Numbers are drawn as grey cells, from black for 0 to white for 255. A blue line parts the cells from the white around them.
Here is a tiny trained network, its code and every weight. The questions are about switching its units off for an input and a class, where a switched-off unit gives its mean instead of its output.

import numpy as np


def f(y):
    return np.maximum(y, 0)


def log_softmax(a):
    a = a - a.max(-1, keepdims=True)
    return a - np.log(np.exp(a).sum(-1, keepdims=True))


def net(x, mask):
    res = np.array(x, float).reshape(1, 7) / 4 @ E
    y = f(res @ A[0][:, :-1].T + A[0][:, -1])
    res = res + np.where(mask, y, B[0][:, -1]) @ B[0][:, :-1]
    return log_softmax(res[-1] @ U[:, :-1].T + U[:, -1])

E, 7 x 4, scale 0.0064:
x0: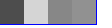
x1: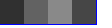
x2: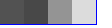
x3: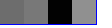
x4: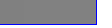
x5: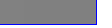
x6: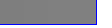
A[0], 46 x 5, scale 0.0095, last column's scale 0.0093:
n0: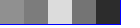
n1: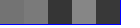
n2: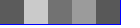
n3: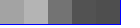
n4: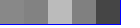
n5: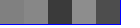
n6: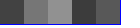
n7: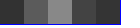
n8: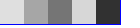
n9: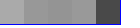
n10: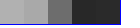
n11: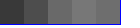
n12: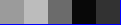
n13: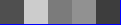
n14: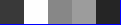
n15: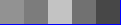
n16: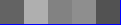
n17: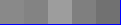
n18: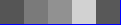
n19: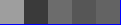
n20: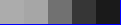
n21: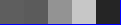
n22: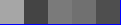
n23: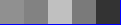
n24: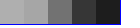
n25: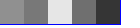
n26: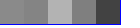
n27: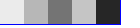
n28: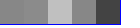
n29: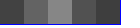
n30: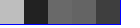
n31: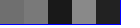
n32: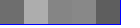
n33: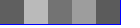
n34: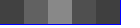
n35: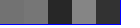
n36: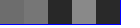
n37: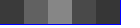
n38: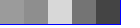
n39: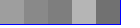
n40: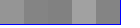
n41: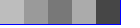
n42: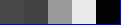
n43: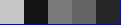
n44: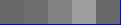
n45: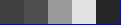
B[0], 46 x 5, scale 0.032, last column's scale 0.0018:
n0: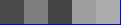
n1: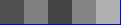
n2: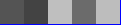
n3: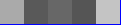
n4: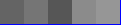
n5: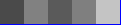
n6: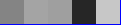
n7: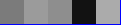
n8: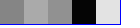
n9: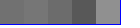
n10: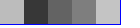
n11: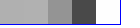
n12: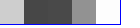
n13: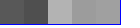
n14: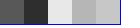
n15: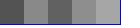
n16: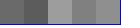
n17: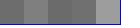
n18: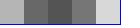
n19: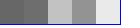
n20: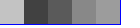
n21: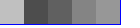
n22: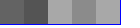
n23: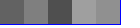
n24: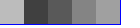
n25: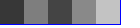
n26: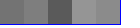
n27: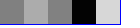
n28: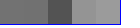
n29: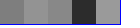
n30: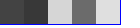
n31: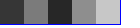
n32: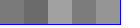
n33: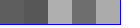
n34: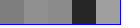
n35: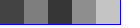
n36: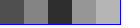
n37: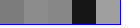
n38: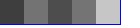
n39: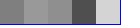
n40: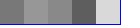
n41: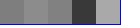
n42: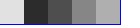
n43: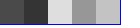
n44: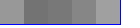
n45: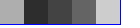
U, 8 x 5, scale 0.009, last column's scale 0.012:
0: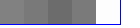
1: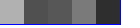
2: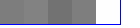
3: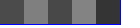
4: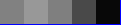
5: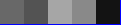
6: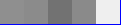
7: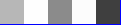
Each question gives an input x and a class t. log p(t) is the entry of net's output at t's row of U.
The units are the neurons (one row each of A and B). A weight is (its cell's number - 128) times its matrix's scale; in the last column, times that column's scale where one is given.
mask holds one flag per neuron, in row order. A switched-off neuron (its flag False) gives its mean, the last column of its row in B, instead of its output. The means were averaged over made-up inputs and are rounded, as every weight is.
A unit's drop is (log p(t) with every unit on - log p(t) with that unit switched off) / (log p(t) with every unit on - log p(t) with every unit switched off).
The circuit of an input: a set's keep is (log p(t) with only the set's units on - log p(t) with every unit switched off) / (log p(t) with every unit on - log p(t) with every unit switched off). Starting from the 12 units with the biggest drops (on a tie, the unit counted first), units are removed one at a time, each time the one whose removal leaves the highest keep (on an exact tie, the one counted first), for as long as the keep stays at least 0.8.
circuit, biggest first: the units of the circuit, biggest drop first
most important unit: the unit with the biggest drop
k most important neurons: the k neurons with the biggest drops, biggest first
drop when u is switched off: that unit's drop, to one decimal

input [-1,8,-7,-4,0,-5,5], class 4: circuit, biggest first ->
(n6)
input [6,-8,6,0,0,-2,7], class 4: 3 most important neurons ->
(n8 n27 n39)
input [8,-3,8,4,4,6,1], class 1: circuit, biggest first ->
(n45 n42)
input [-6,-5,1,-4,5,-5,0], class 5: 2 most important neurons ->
(n43 n30)
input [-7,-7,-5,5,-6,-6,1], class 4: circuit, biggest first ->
(n27 n8)
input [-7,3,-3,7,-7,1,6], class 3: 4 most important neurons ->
(n31 n35 n36 n1)
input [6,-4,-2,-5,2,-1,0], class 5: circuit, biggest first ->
(n14 n2)
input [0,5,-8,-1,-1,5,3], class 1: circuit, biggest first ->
(n12 n10)
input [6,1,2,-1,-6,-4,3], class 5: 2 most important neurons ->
(n14 n2)
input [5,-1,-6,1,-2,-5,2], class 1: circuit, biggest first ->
(n12 n3)
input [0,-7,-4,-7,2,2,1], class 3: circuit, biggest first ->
(n38 n25 n0)
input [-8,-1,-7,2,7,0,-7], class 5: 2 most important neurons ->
(n30 n43)
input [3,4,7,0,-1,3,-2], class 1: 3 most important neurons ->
(n45 n42 n18)
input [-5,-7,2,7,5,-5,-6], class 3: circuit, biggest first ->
(n31 n35 n5)
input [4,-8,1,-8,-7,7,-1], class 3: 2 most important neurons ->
(n38 n25)
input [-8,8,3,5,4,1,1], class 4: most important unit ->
n11
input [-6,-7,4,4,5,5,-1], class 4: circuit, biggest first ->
(n8 n27 n39)
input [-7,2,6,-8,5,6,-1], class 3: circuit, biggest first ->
(n25 n0 n38)
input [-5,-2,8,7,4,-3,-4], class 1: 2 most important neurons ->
(n42 n45)
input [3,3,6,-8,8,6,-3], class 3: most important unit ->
n25
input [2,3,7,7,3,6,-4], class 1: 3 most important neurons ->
(n45 n42 n18)
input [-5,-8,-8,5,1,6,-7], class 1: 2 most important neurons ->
(n10 n12)
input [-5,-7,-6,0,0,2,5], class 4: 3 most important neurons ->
(n27 n8 n41)
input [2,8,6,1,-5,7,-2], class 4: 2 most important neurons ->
(n11 n7)
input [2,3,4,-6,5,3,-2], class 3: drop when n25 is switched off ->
0.3
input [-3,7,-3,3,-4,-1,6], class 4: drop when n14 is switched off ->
0.0
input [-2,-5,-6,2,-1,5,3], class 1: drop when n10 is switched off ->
0.3
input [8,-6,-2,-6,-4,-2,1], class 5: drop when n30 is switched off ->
-0.1
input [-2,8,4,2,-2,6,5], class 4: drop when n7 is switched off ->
0.1
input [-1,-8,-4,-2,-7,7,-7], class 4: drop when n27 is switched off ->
0.2
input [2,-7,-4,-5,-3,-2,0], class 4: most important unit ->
n27
